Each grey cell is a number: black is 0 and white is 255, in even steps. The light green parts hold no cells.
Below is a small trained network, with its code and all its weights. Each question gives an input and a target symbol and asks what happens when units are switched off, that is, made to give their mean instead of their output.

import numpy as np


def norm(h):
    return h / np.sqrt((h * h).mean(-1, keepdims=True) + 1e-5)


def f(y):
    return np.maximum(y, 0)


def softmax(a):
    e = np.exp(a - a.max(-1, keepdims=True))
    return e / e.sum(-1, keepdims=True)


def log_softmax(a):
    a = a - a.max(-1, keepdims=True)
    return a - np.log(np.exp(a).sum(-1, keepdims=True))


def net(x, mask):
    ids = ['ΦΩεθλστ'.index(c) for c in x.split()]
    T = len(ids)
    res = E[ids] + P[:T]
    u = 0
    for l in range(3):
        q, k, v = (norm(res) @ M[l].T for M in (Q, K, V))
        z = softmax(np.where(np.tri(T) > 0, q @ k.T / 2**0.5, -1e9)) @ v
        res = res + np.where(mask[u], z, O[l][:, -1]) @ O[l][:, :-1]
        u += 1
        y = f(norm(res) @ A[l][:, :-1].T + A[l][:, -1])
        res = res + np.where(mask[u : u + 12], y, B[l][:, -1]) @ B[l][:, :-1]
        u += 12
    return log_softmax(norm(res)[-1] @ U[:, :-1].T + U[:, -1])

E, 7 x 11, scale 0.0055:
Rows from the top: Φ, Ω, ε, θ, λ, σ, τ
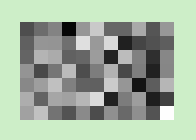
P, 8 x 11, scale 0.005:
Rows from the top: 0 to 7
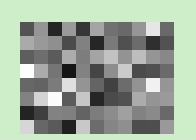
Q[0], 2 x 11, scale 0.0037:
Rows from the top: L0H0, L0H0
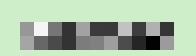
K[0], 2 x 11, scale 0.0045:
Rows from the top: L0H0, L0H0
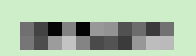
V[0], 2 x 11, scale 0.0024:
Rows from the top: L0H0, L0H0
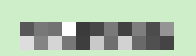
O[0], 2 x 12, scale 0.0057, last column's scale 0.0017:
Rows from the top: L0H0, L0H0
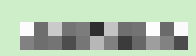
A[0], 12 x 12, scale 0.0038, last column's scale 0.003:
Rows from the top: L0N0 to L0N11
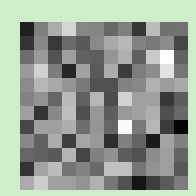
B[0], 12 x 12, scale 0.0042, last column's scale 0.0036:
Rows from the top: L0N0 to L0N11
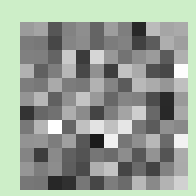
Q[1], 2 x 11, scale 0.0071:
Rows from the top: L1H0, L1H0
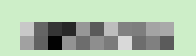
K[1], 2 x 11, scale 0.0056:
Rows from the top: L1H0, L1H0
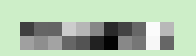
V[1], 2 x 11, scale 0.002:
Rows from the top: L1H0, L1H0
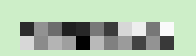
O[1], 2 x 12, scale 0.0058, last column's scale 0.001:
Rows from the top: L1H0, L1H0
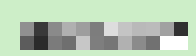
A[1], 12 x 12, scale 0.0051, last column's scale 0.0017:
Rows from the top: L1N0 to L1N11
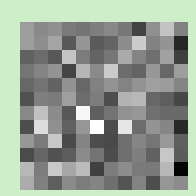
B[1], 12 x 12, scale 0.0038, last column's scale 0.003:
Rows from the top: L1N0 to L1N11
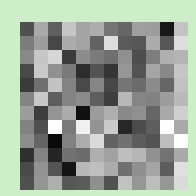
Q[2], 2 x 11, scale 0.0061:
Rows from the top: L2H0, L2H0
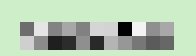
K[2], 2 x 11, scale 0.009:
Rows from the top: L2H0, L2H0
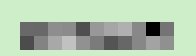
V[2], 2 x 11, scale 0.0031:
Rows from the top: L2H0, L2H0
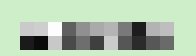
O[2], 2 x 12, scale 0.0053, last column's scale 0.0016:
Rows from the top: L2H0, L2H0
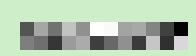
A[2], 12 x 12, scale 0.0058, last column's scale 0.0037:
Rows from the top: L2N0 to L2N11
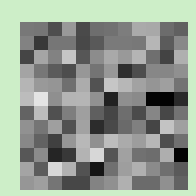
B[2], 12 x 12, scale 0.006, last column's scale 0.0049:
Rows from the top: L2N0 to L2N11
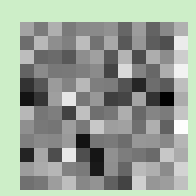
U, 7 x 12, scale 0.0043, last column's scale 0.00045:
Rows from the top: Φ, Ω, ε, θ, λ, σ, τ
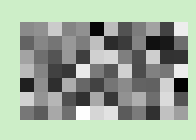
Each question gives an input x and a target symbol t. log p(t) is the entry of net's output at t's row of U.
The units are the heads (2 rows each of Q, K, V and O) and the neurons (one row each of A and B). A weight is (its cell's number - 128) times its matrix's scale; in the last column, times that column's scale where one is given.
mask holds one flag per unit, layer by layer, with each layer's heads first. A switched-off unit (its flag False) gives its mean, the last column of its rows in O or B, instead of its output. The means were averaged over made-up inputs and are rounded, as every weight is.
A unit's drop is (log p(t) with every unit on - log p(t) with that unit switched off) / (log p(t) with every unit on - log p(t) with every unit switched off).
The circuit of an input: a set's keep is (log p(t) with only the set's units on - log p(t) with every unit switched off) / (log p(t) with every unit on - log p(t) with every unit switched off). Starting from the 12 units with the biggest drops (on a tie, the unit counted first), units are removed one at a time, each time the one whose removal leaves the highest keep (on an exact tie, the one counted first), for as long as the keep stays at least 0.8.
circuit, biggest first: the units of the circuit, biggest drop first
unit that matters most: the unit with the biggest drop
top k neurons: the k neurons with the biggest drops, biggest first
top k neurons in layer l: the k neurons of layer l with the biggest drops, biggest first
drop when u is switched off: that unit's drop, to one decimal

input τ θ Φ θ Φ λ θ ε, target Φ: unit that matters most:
L1H0
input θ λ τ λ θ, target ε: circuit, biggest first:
L2H0, L2N2
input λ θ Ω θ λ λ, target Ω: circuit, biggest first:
L1H0, L2N5, L0N3
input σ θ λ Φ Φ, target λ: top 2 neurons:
L2N9, L0N11
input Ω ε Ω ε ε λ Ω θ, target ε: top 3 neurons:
L1N7, L2N8, L2N2
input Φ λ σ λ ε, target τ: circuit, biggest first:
L1N7, L0N7
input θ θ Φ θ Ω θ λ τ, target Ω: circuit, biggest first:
L1H0, L0N3, L2N5
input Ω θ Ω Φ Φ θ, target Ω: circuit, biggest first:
L1H0, L2N5
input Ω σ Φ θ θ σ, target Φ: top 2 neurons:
L0N8, L2N4
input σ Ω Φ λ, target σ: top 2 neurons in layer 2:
L2N11, L2N7
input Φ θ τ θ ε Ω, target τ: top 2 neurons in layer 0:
L0N3, L0N2
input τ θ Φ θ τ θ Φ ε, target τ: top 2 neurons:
L0N8, L2N4
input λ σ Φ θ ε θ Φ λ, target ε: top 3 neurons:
L1N7, L2N8, L0N3
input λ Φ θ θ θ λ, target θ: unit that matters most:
L1N8
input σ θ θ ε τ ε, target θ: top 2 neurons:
L1N8, L1N1
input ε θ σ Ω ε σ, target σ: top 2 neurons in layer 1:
L1N6, L1N8
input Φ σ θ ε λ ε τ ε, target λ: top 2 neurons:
L1N8, L0N2
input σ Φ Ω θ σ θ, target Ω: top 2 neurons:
L2N5, L1N8
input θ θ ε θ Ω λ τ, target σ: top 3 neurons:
L0N2, L1N8, L0N3
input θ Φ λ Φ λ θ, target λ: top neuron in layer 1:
L1N8
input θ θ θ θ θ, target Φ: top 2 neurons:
L0N6, L2N10
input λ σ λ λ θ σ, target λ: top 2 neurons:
L1N8, L2N9
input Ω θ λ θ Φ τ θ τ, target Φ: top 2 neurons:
L0N3, L2N4
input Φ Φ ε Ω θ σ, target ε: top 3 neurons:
L1N7, L0N8, L2N8
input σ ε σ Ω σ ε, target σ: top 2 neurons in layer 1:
L1N8, L1N1
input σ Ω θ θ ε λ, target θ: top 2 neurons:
L1N8, L0N3
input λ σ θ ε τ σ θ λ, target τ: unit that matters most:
L2H0
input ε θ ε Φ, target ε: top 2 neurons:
L1N7, L2N8
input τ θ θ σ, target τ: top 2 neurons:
L2N4, L0N2
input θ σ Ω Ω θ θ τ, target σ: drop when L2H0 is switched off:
0.2
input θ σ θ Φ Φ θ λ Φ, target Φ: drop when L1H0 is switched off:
0.9
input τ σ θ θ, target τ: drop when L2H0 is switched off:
0.4
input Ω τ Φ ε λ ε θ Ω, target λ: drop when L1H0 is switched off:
0.1
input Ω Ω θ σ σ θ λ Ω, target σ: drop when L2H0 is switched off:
0.4
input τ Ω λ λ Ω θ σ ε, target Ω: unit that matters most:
L1H0
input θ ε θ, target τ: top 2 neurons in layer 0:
L0N8, L0N3
